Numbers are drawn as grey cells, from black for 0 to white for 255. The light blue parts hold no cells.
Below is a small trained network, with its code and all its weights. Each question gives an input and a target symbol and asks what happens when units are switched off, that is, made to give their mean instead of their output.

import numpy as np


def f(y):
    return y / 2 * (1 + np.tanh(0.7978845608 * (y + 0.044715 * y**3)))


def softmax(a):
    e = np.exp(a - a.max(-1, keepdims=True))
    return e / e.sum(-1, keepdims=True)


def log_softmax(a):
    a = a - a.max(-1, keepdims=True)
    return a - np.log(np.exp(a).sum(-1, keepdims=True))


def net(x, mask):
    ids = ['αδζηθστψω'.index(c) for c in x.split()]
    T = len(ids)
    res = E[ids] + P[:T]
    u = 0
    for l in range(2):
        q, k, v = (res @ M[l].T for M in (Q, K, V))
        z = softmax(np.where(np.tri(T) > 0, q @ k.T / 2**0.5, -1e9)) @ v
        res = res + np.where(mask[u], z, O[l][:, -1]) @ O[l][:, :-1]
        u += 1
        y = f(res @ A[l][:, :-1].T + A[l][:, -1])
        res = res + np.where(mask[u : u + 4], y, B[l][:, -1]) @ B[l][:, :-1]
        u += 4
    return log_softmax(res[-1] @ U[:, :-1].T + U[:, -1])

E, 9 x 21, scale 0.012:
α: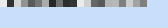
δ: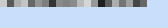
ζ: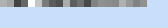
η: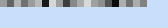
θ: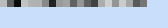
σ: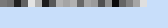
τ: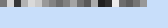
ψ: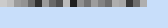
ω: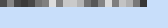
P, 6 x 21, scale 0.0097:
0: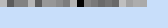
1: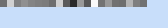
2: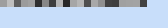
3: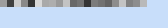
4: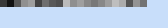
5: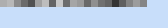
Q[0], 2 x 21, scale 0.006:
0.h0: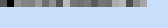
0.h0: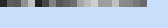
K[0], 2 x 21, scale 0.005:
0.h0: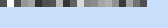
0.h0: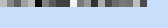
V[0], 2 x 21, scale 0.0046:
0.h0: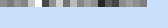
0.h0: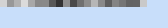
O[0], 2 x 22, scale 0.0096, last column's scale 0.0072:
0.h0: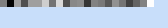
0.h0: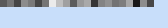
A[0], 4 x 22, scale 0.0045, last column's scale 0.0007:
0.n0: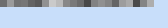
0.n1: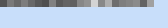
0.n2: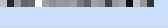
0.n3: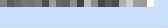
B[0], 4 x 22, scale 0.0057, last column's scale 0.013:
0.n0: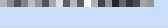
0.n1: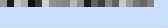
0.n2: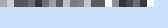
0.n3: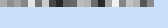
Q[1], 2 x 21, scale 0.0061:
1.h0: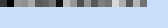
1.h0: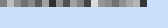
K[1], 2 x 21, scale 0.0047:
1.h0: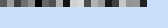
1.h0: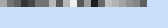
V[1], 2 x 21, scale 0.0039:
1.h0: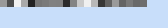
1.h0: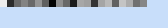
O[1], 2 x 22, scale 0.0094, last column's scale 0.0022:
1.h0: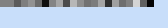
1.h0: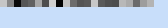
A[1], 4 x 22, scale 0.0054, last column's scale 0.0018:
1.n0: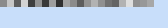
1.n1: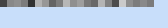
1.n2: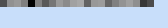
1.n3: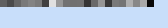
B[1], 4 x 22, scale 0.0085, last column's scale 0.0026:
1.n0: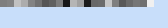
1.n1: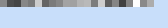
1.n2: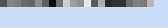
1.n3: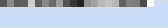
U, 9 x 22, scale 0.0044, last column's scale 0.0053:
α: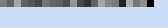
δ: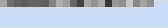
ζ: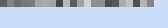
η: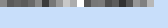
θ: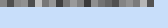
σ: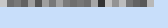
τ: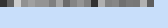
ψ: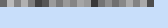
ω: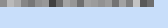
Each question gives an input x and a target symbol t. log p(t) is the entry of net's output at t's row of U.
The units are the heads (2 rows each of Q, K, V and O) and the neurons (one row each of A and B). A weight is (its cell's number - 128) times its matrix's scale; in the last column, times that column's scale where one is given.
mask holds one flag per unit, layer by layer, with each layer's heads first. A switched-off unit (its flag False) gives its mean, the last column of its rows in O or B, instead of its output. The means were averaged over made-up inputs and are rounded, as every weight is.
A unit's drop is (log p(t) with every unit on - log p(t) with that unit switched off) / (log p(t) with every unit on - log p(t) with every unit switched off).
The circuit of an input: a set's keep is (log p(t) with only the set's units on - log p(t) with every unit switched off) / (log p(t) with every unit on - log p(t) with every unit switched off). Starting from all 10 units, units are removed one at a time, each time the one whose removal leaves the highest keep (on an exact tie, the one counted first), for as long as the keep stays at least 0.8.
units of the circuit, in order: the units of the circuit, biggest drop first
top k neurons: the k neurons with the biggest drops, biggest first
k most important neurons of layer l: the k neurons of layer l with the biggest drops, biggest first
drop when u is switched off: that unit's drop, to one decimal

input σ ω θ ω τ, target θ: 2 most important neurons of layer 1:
1.n0; 1.n3
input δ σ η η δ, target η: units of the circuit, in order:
1.h0
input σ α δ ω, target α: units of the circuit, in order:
1.h0; 1.n0; 1.n3; 0.h0
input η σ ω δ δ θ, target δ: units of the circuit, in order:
1.h0; 0.h0; 1.n3; 0.n2
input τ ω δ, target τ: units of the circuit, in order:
1.h0; 0.n2
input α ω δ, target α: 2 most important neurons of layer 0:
0.n2; 0.n3
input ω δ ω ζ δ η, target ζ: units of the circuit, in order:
0.h0; 1.h0
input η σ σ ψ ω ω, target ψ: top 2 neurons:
0.n0; 1.n0
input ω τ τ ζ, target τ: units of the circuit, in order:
1.h0; 0.h0
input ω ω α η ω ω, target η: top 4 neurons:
0.n2; 1.n2; 0.n3; 1.n3
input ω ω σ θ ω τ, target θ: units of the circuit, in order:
1.h0; 0.h0; 0.n2; 1.n0
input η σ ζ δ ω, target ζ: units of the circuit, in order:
1.h0; 0.h0; 0.n2
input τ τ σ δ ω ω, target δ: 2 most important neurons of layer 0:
0.n2; 0.n0
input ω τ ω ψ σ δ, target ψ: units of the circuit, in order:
0.h0
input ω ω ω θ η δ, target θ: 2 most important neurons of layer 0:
0.n2; 0.n0
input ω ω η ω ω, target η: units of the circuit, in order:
1.h0; 1.n2
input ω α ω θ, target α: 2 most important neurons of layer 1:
1.n0; 1.n3
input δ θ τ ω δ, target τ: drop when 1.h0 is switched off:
0.7
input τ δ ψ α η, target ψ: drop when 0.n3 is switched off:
0.1
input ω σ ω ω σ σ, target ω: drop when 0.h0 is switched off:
0.8
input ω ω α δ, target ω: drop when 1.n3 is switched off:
0.0
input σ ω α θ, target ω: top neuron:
0.n0
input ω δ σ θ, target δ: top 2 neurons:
1.n3; 1.n0
